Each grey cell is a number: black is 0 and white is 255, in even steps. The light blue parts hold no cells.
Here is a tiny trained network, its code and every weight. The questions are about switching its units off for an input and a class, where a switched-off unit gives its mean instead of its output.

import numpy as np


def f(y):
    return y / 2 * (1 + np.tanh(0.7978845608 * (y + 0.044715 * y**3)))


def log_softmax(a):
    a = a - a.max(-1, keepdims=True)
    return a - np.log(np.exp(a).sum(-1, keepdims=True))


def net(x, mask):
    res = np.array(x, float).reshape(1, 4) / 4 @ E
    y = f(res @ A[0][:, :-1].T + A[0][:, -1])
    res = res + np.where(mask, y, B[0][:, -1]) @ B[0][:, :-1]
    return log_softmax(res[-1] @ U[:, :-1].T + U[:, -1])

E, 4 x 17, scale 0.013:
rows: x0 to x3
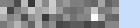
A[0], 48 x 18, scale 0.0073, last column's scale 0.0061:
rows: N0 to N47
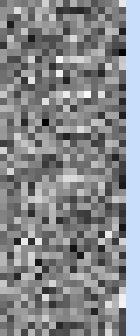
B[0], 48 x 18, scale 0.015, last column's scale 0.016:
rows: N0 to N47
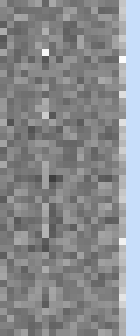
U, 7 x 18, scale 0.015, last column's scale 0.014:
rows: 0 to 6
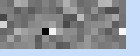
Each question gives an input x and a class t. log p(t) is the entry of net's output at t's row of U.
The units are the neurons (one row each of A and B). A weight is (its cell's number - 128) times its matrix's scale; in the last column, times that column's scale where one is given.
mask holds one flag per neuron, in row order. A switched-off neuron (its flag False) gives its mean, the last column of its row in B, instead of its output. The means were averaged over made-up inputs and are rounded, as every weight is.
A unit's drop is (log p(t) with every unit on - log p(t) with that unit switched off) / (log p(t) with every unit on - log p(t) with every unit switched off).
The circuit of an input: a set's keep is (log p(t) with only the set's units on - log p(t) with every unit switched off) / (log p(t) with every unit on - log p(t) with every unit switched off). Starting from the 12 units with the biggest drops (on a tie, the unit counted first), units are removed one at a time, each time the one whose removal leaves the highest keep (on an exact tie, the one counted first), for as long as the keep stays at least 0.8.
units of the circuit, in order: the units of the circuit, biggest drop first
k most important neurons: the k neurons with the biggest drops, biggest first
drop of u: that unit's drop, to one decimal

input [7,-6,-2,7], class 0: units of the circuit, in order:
N34
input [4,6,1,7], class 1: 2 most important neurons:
N1, N19
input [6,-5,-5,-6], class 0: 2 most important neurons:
N34, N26
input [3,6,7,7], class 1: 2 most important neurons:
N19, N1
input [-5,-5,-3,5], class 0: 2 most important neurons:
N11, N8
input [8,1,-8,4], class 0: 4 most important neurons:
N34, N2, N27, N29
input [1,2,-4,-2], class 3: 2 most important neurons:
N43, N34
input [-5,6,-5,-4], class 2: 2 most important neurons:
N36, N34
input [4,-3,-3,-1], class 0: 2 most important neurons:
N8, N26
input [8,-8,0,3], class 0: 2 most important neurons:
N34, N2
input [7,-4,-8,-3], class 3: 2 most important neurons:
N44, N42
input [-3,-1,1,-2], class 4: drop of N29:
0.1
